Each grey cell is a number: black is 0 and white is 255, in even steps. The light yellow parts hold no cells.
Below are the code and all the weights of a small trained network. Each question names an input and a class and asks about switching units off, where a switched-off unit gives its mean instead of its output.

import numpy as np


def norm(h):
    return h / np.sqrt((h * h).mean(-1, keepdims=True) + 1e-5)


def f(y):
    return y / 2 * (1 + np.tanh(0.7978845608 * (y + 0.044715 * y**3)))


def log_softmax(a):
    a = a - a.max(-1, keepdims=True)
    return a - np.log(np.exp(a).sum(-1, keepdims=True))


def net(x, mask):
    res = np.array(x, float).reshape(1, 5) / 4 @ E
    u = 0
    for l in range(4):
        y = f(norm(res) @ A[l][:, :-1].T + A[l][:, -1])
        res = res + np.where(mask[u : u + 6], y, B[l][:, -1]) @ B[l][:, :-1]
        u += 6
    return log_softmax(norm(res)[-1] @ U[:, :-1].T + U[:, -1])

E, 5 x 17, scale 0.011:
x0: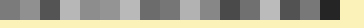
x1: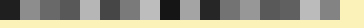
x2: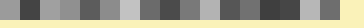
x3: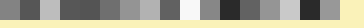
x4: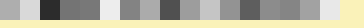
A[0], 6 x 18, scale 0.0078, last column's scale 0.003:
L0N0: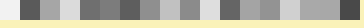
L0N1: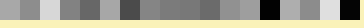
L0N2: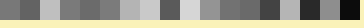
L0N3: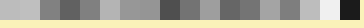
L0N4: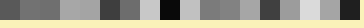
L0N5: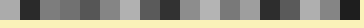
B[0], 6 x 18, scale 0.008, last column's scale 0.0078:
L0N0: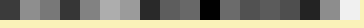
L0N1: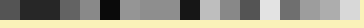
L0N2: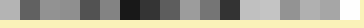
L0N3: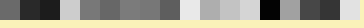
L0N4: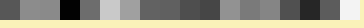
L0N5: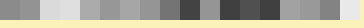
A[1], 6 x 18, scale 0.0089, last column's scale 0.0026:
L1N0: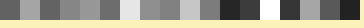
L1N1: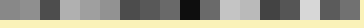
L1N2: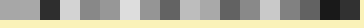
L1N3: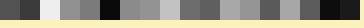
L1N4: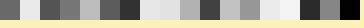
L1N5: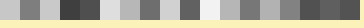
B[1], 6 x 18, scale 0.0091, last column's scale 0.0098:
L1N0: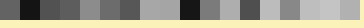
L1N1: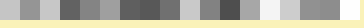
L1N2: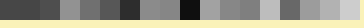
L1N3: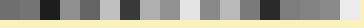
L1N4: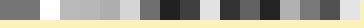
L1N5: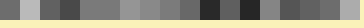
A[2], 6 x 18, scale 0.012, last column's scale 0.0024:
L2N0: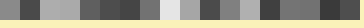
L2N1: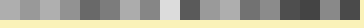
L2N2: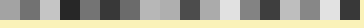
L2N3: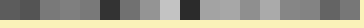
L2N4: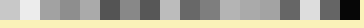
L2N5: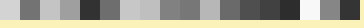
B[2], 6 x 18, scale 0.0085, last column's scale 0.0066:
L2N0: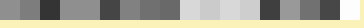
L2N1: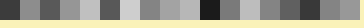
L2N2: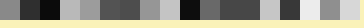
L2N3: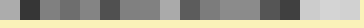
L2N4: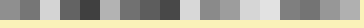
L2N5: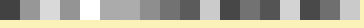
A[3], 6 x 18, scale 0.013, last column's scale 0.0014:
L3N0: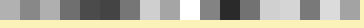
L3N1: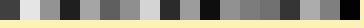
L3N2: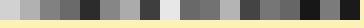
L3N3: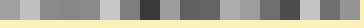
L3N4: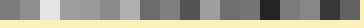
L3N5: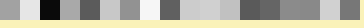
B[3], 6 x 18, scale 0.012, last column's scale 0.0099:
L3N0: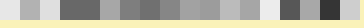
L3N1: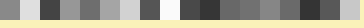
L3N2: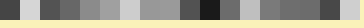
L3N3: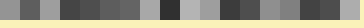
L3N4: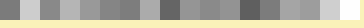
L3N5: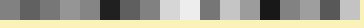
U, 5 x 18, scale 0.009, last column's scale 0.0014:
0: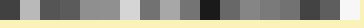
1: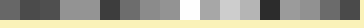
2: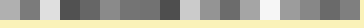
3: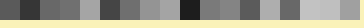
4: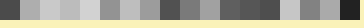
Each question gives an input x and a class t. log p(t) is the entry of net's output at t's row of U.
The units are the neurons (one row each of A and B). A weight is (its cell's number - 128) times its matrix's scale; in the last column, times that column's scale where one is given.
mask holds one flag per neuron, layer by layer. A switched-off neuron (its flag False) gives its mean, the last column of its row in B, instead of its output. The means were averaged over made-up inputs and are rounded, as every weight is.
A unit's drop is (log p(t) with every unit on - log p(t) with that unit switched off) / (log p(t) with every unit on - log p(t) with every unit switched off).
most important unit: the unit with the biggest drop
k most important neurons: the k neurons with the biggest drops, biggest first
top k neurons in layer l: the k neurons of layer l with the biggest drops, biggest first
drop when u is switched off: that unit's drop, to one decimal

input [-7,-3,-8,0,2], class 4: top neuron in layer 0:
L0N2
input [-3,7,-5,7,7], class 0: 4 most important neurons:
L0N4, L3N1, L1N1, L1N3
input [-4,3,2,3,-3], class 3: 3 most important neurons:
L1N1, L0N1, L0N0
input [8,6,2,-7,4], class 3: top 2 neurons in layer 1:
L1N0, L1N2
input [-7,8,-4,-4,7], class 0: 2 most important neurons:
L0N4, L3N1
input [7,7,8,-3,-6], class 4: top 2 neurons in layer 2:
L2N5, L2N1
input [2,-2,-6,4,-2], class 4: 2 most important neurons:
L1N4, L1N1
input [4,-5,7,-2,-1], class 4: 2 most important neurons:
L0N5, L2N5
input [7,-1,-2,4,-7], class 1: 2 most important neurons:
L1N3, L2N0
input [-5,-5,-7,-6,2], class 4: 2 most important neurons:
L1N4, L0N2
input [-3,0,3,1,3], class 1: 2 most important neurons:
L0N3, L1N4
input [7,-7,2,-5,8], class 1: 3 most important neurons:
L0N3, L3N5, L0N4
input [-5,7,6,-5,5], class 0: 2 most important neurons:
L0N4, L3N1
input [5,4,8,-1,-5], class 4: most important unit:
L0N5
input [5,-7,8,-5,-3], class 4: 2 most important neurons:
L0N5, L2N5
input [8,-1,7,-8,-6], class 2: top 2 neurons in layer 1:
L1N1, L1N4
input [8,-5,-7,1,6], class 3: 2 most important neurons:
L1N2, L1N0
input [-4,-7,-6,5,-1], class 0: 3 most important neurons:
L0N0, L3N2, L1N1
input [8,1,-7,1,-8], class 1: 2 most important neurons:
L1N3, L0N1
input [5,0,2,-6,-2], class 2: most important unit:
L1N1
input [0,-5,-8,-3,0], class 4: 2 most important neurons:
L1N4, L0N4
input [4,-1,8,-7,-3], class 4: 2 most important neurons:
L0N5, L2N5
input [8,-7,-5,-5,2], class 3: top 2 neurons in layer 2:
L2N3, L2N0
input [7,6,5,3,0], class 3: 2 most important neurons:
L1N0, L0N0
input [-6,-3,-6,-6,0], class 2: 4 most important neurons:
L1N1, L2N4, L1N2, L1N0
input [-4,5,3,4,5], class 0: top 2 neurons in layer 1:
L1N3, L1N1
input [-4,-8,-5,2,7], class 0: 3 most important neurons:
L3N2, L0N0, L1N3
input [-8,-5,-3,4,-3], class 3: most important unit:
L0N1
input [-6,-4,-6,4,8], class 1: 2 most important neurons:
L0N3, L3N5
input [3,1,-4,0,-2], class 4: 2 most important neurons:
L1N4, L0N1
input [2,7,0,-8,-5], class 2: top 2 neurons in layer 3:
L3N3, L3N2
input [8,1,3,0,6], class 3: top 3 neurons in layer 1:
L1N2, L1N3, L1N0
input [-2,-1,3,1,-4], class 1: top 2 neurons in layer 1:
L1N3, L1N4
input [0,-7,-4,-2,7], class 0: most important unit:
L3N2
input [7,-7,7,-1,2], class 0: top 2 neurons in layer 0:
L0N0, L0N1
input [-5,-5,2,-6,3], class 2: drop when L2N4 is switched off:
0.1
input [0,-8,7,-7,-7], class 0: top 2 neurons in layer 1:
L1N5, L1N4
